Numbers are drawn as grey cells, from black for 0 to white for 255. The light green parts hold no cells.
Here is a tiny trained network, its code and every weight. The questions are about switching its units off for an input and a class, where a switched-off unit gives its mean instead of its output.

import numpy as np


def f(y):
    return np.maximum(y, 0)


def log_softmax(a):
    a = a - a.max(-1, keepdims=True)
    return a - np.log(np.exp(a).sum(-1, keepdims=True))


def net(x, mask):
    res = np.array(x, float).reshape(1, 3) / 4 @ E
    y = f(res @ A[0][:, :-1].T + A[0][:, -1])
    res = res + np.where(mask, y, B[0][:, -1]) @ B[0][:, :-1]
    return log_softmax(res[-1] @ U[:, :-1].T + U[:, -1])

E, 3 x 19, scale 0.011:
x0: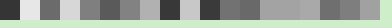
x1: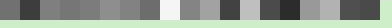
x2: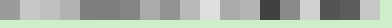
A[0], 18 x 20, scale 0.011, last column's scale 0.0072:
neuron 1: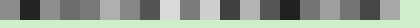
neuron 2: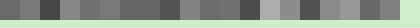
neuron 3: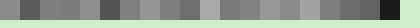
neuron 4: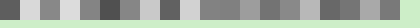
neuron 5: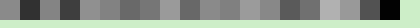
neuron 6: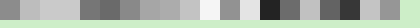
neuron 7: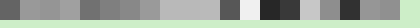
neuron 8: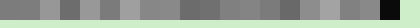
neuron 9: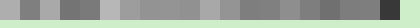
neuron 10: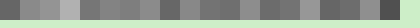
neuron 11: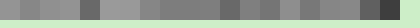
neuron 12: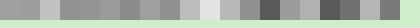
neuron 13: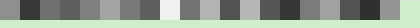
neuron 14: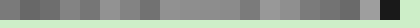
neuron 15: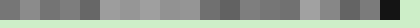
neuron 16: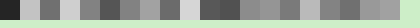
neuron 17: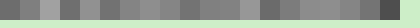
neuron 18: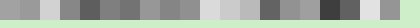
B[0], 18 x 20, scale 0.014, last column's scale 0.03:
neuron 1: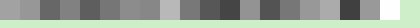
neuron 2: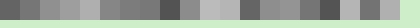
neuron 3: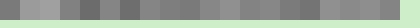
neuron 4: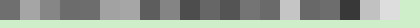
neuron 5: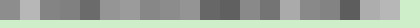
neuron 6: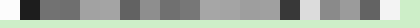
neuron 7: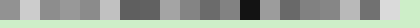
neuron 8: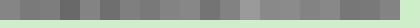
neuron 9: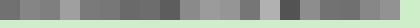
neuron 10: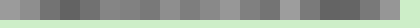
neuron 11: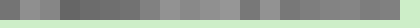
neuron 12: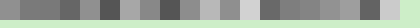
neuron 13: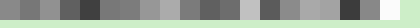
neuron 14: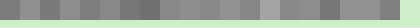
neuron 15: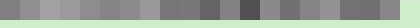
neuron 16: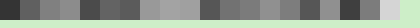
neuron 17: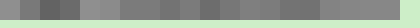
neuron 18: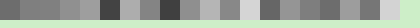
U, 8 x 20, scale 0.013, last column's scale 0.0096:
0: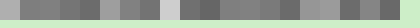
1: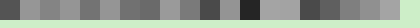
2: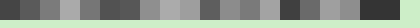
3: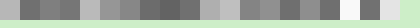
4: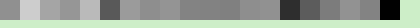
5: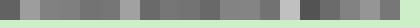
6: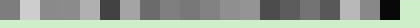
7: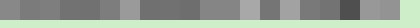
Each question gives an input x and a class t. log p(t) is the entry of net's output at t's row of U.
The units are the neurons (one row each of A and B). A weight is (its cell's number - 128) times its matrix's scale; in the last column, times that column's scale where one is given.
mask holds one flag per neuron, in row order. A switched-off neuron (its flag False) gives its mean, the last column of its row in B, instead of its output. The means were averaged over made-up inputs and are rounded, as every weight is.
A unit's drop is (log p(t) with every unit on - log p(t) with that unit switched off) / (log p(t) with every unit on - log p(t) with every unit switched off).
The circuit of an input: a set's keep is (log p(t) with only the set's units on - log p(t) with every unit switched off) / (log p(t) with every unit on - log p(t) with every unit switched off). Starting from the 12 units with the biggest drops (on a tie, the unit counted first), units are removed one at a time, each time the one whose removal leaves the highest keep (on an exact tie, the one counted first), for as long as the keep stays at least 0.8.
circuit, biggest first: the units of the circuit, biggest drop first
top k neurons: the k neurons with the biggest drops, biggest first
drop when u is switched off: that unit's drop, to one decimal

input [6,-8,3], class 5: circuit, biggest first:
(neuron 13; neuron 4)
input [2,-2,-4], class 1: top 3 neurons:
(neuron 6; neuron 12; neuron 18)
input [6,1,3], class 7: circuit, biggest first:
(neuron 4)
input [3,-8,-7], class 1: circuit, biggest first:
(neuron 6; neuron 18)
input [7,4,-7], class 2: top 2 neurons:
(neuron 4; neuron 7)
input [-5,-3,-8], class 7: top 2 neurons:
(neuron 7; neuron 6)
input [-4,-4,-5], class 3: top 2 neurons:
(neuron 16; neuron 4)
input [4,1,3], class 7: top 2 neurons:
(neuron 4; neuron 16)
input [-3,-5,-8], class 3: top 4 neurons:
(neuron 16; neuron 4; neuron 2; neuron 1)
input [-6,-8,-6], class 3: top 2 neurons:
(neuron 16; neuron 4)
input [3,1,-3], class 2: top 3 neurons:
(neuron 4; neuron 7; neuron 5)
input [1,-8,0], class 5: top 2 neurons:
(neuron 6; neuron 7)
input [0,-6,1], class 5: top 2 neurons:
(neuron 6; neuron 13)
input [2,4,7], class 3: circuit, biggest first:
(neuron 6)
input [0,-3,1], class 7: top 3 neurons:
(neuron 6; neuron 7; neuron 2)
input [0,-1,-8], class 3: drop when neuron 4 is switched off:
0.4
